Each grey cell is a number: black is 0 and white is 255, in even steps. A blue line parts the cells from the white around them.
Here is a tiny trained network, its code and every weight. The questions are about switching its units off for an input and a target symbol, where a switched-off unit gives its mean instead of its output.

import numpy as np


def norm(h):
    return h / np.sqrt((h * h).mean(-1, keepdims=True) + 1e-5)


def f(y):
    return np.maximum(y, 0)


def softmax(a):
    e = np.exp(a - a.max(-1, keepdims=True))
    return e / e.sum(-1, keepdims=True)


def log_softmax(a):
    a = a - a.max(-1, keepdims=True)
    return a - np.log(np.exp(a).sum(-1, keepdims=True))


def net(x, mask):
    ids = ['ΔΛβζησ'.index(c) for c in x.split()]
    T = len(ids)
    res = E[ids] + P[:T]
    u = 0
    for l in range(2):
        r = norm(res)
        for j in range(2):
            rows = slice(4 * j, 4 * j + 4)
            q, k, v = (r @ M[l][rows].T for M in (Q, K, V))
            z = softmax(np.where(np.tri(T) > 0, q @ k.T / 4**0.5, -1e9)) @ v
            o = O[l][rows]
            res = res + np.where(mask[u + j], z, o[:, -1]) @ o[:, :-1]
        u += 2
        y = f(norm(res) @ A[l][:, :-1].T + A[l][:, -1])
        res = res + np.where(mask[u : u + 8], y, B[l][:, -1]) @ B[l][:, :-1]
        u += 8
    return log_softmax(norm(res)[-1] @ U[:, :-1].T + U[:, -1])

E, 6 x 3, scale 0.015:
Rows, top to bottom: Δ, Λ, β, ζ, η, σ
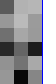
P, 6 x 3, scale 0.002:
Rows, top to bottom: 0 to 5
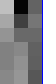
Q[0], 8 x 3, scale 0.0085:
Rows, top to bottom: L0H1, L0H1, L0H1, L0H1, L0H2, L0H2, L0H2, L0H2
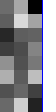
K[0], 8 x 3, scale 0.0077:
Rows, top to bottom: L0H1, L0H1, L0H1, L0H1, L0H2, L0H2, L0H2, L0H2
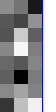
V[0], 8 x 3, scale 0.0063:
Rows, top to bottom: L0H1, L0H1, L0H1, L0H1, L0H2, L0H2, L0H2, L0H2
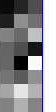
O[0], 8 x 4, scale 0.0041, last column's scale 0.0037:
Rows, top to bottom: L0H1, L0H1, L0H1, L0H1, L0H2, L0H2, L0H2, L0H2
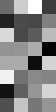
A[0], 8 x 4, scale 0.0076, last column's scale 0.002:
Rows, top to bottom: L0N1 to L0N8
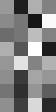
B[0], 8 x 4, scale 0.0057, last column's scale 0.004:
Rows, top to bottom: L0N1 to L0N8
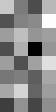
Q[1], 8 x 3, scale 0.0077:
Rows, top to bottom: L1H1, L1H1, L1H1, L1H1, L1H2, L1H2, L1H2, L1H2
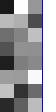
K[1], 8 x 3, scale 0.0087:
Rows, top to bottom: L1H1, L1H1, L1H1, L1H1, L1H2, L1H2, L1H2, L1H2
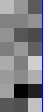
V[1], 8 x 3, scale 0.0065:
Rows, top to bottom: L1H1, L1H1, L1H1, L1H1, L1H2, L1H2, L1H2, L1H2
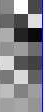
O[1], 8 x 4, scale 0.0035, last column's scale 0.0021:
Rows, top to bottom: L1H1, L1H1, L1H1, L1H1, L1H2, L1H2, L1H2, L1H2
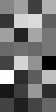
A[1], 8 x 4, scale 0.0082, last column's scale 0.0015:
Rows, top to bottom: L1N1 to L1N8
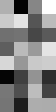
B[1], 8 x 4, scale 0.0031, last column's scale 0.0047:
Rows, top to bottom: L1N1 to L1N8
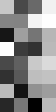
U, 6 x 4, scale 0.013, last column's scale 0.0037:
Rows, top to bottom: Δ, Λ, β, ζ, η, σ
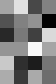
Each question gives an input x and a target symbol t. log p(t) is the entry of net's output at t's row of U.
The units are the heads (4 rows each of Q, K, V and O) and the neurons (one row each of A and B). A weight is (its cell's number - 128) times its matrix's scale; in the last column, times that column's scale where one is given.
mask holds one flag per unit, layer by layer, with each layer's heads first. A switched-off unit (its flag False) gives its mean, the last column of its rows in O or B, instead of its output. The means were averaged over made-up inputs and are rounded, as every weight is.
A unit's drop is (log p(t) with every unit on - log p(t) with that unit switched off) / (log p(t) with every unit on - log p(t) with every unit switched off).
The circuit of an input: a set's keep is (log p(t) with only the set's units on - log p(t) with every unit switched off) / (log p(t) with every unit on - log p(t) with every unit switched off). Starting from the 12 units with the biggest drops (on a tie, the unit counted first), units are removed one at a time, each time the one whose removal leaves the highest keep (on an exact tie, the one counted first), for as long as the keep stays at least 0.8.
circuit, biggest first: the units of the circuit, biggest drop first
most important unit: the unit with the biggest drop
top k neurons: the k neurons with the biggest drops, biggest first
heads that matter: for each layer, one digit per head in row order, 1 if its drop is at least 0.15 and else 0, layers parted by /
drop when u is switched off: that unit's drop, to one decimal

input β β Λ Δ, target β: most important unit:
L0H2
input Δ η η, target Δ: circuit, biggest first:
[L1H2; L1H1; L0H2]
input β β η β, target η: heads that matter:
00 / 11
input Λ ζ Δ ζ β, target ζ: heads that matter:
11 / 00
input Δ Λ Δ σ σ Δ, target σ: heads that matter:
00 / 11
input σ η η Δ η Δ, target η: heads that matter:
00 / 01
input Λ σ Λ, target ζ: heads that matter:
00 / 00
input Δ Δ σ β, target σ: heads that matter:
10 / 00
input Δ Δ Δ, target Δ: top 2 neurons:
[L1N4; L0N2]
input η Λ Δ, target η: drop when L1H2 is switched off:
0.2
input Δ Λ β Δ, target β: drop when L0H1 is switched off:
0.5
